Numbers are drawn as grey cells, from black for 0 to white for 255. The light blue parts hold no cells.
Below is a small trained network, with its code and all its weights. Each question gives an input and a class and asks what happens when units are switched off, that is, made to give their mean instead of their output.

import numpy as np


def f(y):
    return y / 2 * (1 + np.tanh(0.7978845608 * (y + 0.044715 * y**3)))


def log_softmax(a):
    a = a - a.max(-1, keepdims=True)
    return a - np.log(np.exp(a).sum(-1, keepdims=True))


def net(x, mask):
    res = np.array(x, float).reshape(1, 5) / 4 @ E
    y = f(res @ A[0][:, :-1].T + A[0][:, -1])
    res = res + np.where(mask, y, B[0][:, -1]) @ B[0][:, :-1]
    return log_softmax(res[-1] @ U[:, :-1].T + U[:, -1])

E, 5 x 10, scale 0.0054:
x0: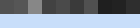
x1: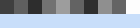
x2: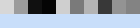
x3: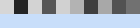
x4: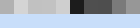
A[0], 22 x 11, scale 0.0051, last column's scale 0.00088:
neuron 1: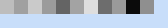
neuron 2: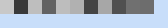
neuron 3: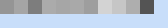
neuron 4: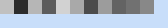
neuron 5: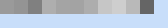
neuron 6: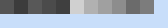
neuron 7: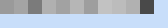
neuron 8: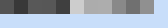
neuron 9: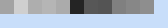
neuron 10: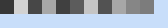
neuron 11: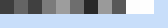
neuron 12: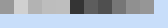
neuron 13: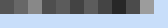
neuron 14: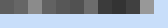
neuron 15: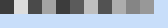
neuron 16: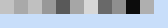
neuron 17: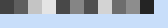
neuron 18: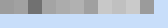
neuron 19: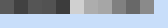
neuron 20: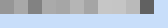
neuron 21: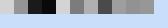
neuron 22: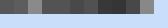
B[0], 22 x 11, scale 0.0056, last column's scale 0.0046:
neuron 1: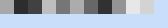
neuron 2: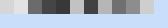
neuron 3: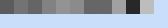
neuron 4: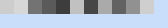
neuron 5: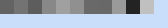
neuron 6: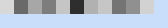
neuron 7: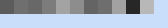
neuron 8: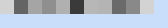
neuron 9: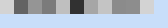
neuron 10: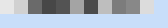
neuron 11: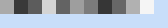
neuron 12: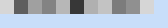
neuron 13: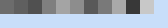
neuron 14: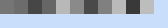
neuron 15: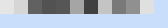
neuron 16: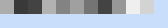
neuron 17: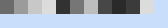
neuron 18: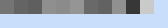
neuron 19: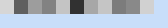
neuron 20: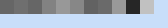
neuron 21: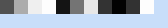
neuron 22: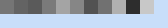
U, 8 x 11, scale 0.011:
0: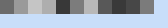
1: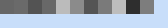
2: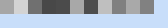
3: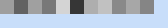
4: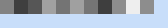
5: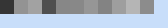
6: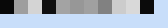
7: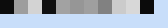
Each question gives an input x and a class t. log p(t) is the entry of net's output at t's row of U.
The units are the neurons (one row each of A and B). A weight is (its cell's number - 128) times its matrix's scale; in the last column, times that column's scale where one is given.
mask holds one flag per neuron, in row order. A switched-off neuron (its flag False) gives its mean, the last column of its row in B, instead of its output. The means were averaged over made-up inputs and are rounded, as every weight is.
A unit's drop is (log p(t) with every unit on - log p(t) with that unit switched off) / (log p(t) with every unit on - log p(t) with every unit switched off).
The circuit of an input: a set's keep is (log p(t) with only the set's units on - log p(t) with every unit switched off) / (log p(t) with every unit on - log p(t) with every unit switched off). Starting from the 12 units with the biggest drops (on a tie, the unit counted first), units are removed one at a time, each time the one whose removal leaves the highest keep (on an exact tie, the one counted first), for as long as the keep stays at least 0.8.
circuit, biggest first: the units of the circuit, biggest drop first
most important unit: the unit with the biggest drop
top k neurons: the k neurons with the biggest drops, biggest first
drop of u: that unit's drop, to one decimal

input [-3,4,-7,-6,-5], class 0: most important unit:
neuron 17
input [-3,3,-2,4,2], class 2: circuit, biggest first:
neuron 2; neuron 4
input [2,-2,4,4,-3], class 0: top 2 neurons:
neuron 21; neuron 15
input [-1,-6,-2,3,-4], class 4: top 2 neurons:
neuron 1; neuron 16
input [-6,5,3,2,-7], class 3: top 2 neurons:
neuron 6; neuron 8
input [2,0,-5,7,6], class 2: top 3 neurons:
neuron 2; neuron 4; neuron 21
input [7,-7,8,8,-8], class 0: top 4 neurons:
neuron 21; neuron 15; neuron 10; neuron 9
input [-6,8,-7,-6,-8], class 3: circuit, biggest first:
neuron 6; neuron 8
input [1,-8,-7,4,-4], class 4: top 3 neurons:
neuron 1; neuron 16; neuron 21
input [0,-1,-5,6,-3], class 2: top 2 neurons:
neuron 21; neuron 2
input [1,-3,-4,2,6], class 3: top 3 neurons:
neuron 21; neuron 9; neuron 12
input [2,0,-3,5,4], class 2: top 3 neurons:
neuron 21; neuron 2; neuron 4
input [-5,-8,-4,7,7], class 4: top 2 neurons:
neuron 1; neuron 16
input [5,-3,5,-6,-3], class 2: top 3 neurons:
neuron 15; neuron 10; neuron 17
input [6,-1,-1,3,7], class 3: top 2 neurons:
neuron 12; neuron 9
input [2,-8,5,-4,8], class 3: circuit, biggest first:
neuron 9
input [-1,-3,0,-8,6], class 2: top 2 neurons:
neuron 15; neuron 10
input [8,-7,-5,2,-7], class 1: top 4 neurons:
neuron 14; neuron 22; neuron 13; neuron 21
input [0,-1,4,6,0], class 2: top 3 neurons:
neuron 2; neuron 4; neuron 17
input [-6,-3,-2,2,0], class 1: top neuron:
neuron 21
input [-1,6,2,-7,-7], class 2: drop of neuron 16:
0.1
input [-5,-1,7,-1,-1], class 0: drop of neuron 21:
1.0
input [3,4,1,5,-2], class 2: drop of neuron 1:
0.2
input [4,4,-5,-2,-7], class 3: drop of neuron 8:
0.2
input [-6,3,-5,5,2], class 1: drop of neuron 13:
-0.1
